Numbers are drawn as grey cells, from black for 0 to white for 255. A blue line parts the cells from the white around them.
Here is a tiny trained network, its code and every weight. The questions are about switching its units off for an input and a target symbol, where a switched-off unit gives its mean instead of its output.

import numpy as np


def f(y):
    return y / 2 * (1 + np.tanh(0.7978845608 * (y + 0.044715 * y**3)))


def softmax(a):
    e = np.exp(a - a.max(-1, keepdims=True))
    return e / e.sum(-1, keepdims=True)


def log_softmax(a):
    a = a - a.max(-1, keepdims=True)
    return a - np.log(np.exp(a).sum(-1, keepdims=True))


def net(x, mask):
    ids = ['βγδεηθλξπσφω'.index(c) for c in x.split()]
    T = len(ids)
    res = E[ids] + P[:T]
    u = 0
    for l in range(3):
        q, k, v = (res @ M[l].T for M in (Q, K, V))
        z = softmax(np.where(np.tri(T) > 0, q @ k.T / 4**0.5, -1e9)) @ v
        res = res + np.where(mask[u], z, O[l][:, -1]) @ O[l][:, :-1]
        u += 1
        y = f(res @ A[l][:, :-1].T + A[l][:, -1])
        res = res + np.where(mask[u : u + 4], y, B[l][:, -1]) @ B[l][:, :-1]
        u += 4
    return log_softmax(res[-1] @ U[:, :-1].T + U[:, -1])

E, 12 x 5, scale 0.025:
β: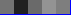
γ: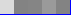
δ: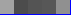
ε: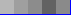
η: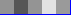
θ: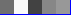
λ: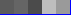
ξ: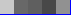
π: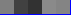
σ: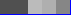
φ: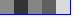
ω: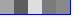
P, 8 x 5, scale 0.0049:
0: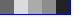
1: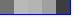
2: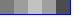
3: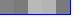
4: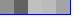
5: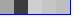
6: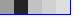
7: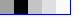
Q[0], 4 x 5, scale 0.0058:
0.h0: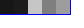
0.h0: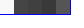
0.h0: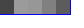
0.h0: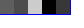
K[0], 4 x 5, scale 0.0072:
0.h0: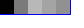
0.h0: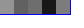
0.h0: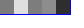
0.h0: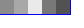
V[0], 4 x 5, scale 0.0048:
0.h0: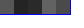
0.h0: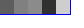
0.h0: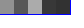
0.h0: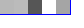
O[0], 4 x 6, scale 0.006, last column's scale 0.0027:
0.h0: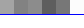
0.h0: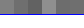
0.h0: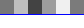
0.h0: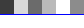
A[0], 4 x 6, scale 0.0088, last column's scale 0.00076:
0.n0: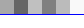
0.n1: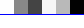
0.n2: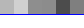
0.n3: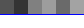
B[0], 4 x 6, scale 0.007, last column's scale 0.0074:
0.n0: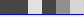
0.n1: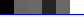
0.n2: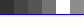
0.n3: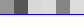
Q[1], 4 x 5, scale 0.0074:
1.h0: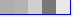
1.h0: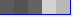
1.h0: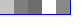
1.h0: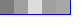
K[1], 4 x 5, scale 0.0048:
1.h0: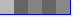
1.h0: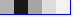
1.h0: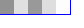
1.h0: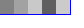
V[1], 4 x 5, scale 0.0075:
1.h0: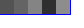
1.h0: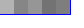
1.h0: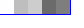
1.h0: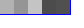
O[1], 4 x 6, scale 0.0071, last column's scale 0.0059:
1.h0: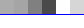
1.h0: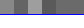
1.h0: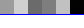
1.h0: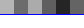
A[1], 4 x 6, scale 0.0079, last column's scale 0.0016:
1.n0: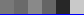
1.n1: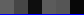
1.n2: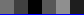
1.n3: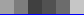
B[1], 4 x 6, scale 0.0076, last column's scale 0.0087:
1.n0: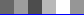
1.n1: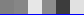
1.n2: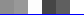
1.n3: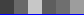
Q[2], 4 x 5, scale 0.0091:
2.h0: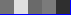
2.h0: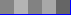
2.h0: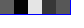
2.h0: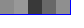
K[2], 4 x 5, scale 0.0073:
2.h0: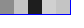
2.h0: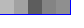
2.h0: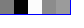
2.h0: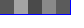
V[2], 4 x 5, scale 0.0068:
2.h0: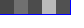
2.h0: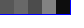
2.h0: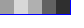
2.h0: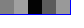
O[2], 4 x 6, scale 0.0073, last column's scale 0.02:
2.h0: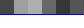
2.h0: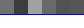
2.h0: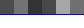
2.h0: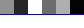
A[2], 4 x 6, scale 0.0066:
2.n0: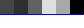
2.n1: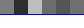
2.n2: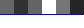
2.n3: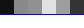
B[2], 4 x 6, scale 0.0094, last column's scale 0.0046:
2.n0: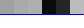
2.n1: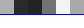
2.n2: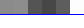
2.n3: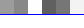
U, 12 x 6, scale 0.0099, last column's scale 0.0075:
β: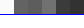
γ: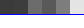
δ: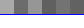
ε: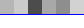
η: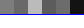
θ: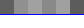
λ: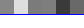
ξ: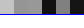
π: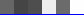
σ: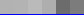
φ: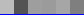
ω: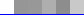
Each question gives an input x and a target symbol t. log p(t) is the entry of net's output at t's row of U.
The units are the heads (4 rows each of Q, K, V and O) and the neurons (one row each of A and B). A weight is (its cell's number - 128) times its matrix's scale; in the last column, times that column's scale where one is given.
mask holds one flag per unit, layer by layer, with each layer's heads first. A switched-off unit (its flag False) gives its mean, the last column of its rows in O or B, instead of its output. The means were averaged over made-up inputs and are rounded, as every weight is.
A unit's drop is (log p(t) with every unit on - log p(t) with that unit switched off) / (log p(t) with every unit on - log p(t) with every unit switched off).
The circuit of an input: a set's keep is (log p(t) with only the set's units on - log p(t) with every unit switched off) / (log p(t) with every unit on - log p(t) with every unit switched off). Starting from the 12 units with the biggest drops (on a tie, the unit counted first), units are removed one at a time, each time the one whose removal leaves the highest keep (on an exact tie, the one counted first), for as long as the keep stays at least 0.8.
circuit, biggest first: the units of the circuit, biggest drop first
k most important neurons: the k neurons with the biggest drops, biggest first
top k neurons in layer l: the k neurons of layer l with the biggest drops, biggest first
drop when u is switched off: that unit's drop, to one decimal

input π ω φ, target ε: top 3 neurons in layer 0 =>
0.n1, 0.n0, 0.n2
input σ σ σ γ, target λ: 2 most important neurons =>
0.n1, 0.n3
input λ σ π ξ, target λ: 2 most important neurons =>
0.n3, 0.n1
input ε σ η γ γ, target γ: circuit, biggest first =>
0.n1, 0.n2
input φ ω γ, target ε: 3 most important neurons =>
0.n0, 2.n3, 2.n0
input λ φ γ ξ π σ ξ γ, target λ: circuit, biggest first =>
2.h0, 0.n1
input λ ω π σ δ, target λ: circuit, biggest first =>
0.n3, 2.h0
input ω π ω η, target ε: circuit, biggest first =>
2.h0
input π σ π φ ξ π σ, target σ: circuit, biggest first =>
0.n3, 2.n3, 2.h0
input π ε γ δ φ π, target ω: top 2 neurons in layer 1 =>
1.n2, 1.n1
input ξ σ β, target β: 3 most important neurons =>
1.n2, 2.n0, 0.n3
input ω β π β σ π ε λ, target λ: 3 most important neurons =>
0.n3, 0.n0, 2.n0
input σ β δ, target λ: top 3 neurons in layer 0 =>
0.n1, 0.n3, 0.n2
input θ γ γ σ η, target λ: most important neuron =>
0.n3
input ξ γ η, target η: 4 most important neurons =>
2.n3, 0.n1, 2.n0, 0.n0
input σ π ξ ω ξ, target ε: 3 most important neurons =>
0.n0, 2.n3, 2.n0
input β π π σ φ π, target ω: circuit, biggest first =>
0.n0, 2.h0, 1.n2
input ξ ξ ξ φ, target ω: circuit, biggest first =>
2.h0, 0.n1
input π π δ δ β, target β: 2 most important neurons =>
2.n0, 0.n3
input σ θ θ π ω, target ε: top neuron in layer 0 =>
0.n0
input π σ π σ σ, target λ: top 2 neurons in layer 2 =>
2.n2, 2.n0
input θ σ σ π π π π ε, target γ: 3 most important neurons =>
1.n2, 1.n1, 0.n0
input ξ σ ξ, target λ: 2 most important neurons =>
0.n3, 2.n1
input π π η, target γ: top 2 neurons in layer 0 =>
0.n1, 0.n0
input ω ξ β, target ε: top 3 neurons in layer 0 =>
0.n0, 0.n1, 0.n2
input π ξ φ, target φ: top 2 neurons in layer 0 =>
0.n0, 0.n3
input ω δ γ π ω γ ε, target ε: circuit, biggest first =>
2.h0
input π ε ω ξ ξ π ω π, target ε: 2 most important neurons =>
0.n0, 0.n2
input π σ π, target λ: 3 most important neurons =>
0.n3, 0.n1, 0.n0
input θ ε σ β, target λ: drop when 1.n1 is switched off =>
-0.1
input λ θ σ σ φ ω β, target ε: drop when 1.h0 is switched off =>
0.2
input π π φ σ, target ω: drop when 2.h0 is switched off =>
0.2
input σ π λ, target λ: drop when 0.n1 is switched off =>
0.0
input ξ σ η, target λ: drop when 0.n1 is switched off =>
0.1
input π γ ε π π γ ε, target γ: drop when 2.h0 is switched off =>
0.3
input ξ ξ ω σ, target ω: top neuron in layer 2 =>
2.n3
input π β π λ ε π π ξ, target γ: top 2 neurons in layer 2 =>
2.n3, 2.n0
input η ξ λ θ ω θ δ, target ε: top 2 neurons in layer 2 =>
2.n3, 2.n0
